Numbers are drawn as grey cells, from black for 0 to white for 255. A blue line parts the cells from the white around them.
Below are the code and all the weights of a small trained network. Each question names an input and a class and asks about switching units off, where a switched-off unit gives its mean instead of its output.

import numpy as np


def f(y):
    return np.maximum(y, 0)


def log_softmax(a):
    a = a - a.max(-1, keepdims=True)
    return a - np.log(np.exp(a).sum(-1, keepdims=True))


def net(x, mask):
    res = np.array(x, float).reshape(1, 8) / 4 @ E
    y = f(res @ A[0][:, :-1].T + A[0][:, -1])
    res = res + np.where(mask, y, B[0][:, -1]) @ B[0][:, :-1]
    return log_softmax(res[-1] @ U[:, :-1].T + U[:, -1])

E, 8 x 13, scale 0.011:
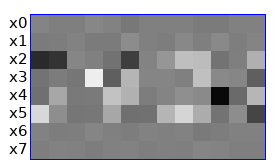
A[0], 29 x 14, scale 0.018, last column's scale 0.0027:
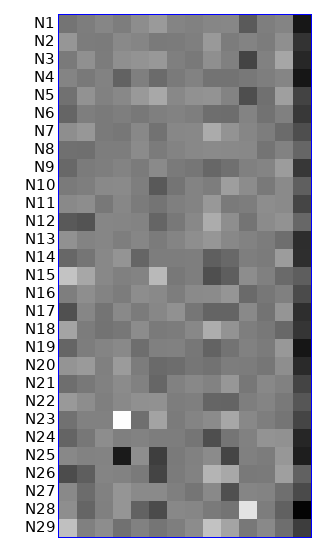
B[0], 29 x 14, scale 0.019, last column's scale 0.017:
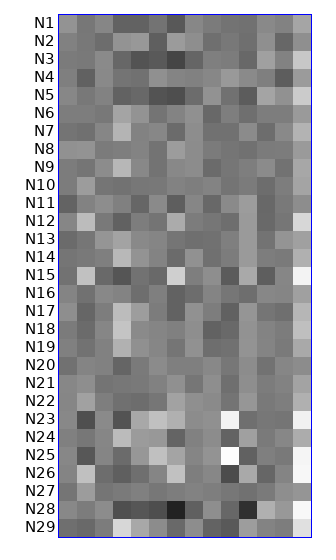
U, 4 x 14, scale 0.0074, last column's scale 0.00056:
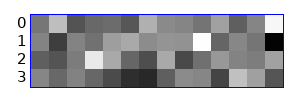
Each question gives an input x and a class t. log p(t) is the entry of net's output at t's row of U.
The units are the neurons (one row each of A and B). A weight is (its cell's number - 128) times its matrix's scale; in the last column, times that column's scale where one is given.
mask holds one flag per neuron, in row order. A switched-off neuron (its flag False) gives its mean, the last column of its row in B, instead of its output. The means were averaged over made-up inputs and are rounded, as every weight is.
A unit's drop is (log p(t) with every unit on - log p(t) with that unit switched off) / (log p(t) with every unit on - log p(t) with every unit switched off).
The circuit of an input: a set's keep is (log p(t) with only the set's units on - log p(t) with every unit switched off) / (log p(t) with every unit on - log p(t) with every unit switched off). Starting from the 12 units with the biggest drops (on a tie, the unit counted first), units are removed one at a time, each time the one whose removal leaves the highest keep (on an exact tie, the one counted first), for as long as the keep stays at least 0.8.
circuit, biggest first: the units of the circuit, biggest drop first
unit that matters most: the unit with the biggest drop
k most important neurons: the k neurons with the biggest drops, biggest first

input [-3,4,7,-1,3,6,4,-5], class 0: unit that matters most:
N26
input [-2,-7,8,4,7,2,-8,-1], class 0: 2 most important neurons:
(N26 N28)
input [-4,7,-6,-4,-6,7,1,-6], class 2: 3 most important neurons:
(N29 N26 N18)
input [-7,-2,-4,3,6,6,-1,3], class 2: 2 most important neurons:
(N28 N29)
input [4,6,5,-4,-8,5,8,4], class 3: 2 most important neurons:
(N28 N15)
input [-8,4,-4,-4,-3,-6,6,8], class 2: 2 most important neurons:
(N23 N26)
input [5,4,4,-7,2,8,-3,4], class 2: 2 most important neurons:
(N29 N23)
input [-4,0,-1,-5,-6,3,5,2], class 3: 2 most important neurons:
(N28 N23)
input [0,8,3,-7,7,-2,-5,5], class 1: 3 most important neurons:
(N25 N28 N4)
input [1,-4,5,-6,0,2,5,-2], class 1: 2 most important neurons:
(N25 N15)
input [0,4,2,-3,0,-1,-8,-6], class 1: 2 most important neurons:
(N15 N25)
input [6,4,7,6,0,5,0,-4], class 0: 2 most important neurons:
(N26 N25)
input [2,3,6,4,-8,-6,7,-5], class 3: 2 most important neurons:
(N28 N15)
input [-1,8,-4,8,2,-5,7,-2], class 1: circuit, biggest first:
(N23)
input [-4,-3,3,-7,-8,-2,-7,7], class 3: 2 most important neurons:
(N28 N23)
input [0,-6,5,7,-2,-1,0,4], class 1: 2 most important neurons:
(N23 N15)
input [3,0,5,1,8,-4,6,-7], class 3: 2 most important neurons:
(N3 N5)
